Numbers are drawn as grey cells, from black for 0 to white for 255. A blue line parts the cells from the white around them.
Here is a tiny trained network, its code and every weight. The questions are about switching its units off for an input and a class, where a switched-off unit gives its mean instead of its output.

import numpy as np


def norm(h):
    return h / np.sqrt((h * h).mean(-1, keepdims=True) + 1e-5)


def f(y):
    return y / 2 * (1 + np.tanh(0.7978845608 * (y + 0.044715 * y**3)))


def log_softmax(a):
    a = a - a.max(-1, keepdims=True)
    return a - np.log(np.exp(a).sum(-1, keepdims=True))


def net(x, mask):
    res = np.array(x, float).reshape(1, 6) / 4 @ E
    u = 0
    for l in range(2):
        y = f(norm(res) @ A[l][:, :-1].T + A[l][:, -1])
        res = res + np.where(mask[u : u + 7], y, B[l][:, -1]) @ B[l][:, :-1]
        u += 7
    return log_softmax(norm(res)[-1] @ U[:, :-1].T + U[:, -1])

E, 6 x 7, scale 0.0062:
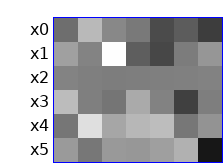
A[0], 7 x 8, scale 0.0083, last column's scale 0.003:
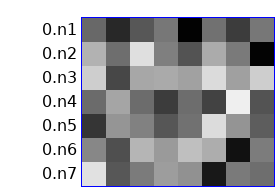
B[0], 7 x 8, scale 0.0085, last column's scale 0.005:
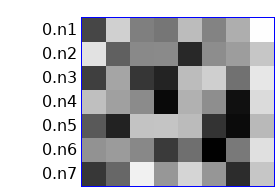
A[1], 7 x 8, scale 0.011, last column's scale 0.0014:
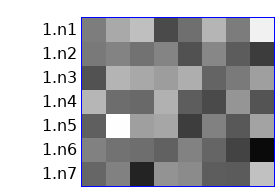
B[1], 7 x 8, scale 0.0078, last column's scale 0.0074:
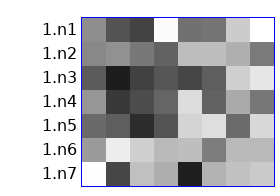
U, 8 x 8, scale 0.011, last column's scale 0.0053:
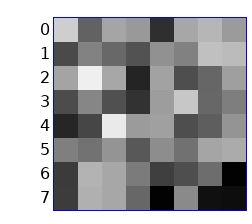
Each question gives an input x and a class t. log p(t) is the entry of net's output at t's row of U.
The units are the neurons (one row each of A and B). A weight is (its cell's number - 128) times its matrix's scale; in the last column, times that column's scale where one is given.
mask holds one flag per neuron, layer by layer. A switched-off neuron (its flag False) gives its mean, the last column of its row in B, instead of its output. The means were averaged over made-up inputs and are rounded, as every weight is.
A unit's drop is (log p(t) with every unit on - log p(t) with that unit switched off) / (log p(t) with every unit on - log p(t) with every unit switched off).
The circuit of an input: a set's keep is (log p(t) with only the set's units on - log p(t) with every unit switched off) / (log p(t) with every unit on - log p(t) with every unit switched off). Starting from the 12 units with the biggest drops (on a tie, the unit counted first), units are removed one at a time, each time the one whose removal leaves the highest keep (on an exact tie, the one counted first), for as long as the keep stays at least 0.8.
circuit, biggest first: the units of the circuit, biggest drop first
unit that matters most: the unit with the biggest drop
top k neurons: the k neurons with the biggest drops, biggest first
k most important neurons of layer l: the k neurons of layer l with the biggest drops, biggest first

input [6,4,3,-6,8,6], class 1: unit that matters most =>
1.n5
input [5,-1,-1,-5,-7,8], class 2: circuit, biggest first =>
(0.n6, 1.n6)
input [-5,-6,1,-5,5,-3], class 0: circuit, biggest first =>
(1.n7, 0.n7, 0.n1)
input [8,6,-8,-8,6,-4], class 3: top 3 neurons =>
(1.n5, 1.n7, 0.n7)
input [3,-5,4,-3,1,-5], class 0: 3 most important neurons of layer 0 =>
(0.n7, 0.n6, 0.n3)
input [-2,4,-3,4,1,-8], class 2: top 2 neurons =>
(0.n4, 1.n7)
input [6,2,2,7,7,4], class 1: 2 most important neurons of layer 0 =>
(0.n5, 0.n4)
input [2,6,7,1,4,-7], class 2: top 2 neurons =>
(0.n4, 1.n7)
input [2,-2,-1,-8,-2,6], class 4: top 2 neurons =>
(0.n5, 0.n4)
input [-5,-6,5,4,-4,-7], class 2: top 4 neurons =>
(0.n4, 1.n1, 1.n3, 0.n7)
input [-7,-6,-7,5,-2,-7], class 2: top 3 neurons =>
(0.n4, 1.n1, 1.n3)
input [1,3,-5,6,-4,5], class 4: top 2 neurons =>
(0.n7, 0.n4)
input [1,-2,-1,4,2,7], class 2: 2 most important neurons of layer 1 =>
(1.n1, 1.n6)
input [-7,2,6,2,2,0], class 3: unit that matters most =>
0.n3
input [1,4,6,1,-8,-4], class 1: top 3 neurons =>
(0.n1, 1.n7, 1.n1)
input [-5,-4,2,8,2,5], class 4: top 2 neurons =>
(0.n7, 1.n5)
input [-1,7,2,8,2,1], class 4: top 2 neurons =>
(0.n7, 1.n7)
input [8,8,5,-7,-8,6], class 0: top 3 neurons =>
(0.n2, 1.n1, 0.n3)
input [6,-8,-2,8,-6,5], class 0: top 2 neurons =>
(1.n7, 0.n4)
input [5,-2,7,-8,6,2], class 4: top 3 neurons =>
(0.n5, 0.n1, 0.n3)
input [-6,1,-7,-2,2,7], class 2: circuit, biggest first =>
(0.n6)
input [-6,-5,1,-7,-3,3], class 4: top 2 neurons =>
(0.n5, 1.n5)
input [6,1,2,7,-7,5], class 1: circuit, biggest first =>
(0.n1, 0.n4)
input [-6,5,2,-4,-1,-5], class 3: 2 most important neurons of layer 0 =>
(0.n3, 0.n6)
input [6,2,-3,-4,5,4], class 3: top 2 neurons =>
(1.n5, 0.n4)
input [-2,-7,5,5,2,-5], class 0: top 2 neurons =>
(1.n7, 0.n1)
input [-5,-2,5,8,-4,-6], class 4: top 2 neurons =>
(0.n7, 1.n5)
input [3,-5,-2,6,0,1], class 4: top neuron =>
(0.n7)
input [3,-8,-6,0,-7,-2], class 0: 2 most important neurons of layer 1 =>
(1.n7, 1.n5)
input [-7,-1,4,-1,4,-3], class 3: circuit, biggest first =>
(0.n3, 0.n4)
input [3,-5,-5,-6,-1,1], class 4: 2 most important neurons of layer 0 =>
(0.n5, 0.n2)
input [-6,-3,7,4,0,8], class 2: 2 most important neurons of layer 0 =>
(0.n6, 0.n1)
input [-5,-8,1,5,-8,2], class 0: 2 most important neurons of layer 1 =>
(1.n7, 1.n5)
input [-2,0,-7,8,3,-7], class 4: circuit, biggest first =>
(0.n7)
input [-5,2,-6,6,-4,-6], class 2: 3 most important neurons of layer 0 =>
(0.n4, 0.n5, 0.n1)
